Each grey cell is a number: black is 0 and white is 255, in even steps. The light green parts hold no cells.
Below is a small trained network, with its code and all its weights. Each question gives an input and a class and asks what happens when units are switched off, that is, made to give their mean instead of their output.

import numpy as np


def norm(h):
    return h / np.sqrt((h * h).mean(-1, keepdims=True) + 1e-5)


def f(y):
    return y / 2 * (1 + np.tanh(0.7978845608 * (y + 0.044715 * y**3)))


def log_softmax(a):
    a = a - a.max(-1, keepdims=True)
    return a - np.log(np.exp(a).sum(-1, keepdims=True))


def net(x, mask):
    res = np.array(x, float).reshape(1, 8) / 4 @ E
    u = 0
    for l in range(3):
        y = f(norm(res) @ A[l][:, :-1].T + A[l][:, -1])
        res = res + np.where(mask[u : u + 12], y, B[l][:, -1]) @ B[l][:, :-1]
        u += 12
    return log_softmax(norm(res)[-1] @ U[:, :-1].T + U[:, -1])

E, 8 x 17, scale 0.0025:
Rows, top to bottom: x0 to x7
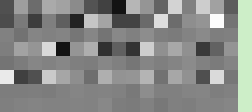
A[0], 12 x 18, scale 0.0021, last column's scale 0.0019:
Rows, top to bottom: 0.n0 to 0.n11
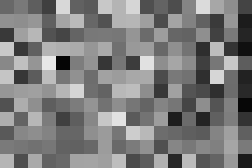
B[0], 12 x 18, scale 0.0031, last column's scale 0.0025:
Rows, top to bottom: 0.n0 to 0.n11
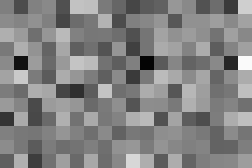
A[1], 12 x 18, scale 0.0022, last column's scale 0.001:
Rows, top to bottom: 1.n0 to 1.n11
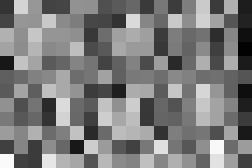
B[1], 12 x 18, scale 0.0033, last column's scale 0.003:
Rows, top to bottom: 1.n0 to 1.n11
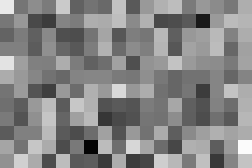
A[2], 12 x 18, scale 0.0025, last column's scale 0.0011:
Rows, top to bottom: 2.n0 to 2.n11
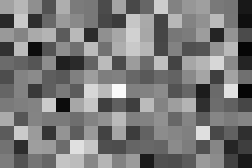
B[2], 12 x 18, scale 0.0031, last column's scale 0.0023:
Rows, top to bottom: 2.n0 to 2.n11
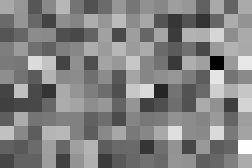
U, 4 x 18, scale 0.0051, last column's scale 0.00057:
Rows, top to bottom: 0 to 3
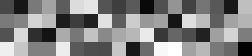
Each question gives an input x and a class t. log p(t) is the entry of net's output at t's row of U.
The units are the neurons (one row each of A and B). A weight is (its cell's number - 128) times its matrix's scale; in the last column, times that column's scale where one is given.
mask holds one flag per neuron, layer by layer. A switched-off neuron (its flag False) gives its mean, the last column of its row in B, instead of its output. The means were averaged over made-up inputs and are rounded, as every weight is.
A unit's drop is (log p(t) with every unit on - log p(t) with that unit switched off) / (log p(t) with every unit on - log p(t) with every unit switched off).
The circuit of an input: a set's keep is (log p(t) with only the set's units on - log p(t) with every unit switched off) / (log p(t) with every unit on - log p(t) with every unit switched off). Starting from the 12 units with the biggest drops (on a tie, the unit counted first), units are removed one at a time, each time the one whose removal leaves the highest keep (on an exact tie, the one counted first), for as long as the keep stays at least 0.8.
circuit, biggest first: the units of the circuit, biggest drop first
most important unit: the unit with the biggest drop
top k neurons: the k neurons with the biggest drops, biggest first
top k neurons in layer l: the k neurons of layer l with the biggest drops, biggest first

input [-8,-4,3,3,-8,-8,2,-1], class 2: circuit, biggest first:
(0.n8; 2.n6)
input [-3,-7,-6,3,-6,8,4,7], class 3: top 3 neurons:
(1.n11; 0.n5; 1.n10)
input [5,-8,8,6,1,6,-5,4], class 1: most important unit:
0.n0
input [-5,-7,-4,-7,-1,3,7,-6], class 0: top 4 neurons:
(1.n8; 1.n10; 1.n7; 0.n0)
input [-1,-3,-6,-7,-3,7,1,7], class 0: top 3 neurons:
(1.n8; 1.n7; 0.n0)
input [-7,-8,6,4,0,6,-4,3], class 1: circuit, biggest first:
(0.n6; 2.n2)
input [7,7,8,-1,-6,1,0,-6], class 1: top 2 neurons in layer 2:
(2.n4; 2.n6)
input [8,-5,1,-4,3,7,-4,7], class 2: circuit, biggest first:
(1.n1; 1.n6)
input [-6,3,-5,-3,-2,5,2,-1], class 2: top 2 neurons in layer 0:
(0.n8; 0.n4)
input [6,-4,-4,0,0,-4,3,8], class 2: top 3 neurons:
(1.n1; 1.n6; 1.n10)
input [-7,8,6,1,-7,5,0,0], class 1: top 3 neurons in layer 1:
(1.n10; 1.n1; 1.n6)
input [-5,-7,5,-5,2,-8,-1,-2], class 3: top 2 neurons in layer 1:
(1.n0; 1.n10)
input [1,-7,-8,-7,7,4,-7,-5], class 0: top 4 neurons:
(1.n8; 1.n7; 1.n10; 0.n0)
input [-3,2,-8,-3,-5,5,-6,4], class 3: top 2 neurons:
(0.n4; 1.n11)
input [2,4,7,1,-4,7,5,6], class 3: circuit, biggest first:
(1.n11)
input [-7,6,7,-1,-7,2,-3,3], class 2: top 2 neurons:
(0.n8; 2.n6)
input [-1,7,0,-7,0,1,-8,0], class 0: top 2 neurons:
(1.n8; 1.n7)
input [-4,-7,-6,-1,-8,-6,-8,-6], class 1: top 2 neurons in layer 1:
(1.n11; 1.n9)
